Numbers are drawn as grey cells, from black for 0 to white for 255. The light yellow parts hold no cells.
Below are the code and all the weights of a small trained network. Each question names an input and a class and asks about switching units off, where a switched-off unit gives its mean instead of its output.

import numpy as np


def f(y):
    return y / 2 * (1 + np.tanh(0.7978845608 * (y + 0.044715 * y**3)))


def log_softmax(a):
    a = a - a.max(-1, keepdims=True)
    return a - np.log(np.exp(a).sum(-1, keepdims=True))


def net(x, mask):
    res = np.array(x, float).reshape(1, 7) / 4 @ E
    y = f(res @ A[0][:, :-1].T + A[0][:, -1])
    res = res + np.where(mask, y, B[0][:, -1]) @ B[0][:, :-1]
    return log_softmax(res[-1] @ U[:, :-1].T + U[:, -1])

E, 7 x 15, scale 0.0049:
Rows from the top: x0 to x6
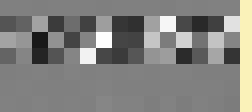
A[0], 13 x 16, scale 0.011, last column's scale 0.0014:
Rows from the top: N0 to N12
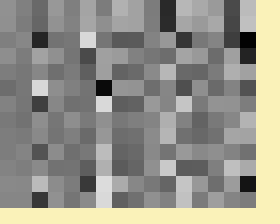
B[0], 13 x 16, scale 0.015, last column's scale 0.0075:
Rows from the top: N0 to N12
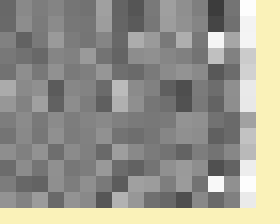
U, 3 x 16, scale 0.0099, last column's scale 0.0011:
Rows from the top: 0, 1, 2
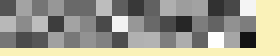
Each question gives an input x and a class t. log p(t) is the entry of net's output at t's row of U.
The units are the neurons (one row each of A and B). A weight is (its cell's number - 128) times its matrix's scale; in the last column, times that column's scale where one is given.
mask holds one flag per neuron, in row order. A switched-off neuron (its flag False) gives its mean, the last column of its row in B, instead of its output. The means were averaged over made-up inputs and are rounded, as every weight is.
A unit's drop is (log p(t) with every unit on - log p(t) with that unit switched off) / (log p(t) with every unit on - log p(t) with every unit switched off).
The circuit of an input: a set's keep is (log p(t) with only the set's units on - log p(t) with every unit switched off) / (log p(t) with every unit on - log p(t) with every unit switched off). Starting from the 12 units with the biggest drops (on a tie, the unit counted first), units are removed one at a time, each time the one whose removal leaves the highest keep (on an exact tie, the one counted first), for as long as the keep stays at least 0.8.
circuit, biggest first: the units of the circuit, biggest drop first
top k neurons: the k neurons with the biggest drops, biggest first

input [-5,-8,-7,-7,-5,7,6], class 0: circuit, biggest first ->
[N0]
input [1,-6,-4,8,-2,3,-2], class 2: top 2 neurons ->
[N2, N10]
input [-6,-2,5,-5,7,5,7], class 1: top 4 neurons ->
[N6, N12, N2, N9]
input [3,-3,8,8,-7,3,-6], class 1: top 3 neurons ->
[N12, N6, N11]
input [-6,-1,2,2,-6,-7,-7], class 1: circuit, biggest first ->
[N11, N10]
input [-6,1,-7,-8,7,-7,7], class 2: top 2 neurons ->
[N11, N3]
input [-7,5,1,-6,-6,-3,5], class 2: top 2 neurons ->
[N11, N0]
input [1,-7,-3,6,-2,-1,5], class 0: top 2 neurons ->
[N0, N1]
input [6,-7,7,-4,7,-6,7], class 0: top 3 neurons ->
[N0, N1, N5]
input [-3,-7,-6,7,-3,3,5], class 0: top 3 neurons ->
[N0, N1, N11]
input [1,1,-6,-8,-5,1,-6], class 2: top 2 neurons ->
[N11, N3]
